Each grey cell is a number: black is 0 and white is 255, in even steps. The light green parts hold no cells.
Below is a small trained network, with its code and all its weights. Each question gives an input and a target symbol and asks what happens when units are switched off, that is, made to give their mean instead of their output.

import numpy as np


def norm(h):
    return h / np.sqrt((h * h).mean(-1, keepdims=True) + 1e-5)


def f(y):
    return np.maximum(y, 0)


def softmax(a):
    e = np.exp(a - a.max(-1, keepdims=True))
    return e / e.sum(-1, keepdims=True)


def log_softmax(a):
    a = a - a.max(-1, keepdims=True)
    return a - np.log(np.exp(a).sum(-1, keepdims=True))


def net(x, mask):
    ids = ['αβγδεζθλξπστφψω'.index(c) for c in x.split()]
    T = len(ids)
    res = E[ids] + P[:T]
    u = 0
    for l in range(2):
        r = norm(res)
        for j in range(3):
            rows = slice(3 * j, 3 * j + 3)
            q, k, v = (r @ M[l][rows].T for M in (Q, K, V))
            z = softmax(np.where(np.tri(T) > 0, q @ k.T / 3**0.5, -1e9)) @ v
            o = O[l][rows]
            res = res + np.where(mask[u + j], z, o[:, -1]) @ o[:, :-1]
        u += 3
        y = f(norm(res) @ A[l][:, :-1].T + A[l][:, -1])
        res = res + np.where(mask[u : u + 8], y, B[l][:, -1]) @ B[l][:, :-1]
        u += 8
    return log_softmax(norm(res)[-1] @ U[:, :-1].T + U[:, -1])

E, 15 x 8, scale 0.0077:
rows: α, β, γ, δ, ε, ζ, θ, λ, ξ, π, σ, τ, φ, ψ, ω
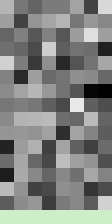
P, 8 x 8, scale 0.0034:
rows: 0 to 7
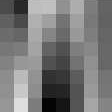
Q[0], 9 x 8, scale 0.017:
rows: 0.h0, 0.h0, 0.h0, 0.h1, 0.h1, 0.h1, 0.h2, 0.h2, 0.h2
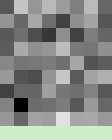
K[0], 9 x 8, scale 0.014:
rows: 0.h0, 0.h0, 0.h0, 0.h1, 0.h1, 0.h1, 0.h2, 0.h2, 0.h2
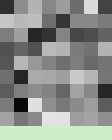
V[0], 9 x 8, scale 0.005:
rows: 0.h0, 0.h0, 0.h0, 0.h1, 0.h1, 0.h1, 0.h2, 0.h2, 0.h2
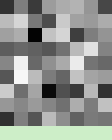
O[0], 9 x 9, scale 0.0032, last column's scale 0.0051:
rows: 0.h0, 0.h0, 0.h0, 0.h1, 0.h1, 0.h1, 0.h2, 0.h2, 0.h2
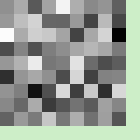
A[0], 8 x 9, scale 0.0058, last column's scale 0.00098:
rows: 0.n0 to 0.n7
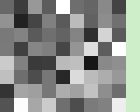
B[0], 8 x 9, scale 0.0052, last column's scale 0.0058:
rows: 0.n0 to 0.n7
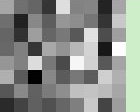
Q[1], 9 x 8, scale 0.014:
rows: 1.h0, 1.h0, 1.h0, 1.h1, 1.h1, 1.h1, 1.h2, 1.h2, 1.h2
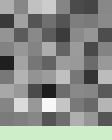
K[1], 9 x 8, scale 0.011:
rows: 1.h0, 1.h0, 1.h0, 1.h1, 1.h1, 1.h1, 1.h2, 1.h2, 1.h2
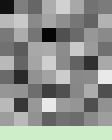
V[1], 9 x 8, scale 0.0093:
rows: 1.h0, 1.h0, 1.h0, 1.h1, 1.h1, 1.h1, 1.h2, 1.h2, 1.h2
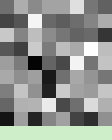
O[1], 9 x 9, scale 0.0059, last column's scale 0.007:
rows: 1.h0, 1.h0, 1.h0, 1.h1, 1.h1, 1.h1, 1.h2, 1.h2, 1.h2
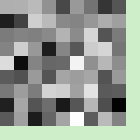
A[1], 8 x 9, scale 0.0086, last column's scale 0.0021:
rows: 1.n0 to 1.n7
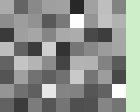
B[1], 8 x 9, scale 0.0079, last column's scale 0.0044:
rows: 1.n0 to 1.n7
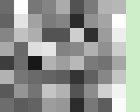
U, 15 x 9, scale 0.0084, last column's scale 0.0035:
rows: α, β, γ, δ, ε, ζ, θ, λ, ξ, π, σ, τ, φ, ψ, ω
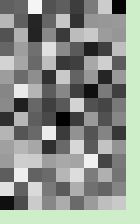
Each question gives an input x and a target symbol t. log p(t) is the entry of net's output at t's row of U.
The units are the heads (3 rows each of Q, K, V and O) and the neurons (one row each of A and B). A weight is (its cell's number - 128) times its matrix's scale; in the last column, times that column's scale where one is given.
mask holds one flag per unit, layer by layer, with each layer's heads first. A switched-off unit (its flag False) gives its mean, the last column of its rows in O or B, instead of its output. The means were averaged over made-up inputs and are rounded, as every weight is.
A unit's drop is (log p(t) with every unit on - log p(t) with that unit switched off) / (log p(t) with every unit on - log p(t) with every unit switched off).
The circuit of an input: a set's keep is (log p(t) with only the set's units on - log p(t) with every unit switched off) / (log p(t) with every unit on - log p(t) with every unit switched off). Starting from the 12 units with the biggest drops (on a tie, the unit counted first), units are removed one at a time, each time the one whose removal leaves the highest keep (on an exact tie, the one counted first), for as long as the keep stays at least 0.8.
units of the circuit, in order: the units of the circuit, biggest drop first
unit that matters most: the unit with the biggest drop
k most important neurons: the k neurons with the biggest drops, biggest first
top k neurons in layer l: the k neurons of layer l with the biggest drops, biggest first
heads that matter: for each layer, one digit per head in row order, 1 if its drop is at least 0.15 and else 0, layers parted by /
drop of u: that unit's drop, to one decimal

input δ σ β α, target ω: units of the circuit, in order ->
[0.n2; 0.h2]
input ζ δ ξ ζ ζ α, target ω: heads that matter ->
101 / 100
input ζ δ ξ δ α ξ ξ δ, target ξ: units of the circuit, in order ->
[1.h2]
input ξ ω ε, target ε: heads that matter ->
100 / 010
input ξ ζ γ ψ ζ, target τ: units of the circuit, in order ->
[0.h0; 0.n4; 1.h0]
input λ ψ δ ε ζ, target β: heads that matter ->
101 / 100
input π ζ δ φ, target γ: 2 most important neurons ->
[0.n6; 0.n7]
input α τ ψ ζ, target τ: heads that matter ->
100 / 001
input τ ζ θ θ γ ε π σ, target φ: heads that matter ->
000 / 001
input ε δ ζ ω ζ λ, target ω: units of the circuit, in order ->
[1.h0; 0.n3; 0.h2]
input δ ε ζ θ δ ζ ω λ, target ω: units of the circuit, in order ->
[1.h0; 0.n3]
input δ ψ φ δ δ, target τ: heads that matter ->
100 / 100
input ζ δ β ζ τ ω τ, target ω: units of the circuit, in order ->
[1.h0; 0.n3]
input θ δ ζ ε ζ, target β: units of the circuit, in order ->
[1.h0]
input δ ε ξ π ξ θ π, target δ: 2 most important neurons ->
[1.n6; 0.n1]
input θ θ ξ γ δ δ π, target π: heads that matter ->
000 / 010
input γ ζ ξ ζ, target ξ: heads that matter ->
000 / 001
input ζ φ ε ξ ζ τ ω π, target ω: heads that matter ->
000 / 100
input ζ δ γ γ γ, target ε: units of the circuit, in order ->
[1.n3; 1.h0]
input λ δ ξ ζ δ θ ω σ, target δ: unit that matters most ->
1.h1
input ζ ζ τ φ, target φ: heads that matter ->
100 / 000
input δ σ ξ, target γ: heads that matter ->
001 / 000
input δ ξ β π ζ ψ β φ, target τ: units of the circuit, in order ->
[1.h0; 0.n4; 0.h0]
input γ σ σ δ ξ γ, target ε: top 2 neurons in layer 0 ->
[0.n5; 0.n7]
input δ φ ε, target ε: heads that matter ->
101 / 010
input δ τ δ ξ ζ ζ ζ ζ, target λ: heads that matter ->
100 / 001
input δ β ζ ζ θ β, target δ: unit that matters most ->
1.h1
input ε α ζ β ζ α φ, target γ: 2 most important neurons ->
[0.n6; 0.n1]
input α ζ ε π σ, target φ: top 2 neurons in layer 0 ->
[0.n1; 0.n3]
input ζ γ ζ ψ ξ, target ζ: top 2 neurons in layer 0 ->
[0.n7; 0.n3]
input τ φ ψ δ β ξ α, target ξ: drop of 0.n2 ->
-0.1
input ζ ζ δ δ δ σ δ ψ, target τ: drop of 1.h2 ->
0.1
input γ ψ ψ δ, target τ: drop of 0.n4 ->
0.2
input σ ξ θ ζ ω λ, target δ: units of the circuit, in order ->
[1.h1]
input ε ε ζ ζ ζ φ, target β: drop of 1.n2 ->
0.3
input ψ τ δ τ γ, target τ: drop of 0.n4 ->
0.1
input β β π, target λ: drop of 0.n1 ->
0.2
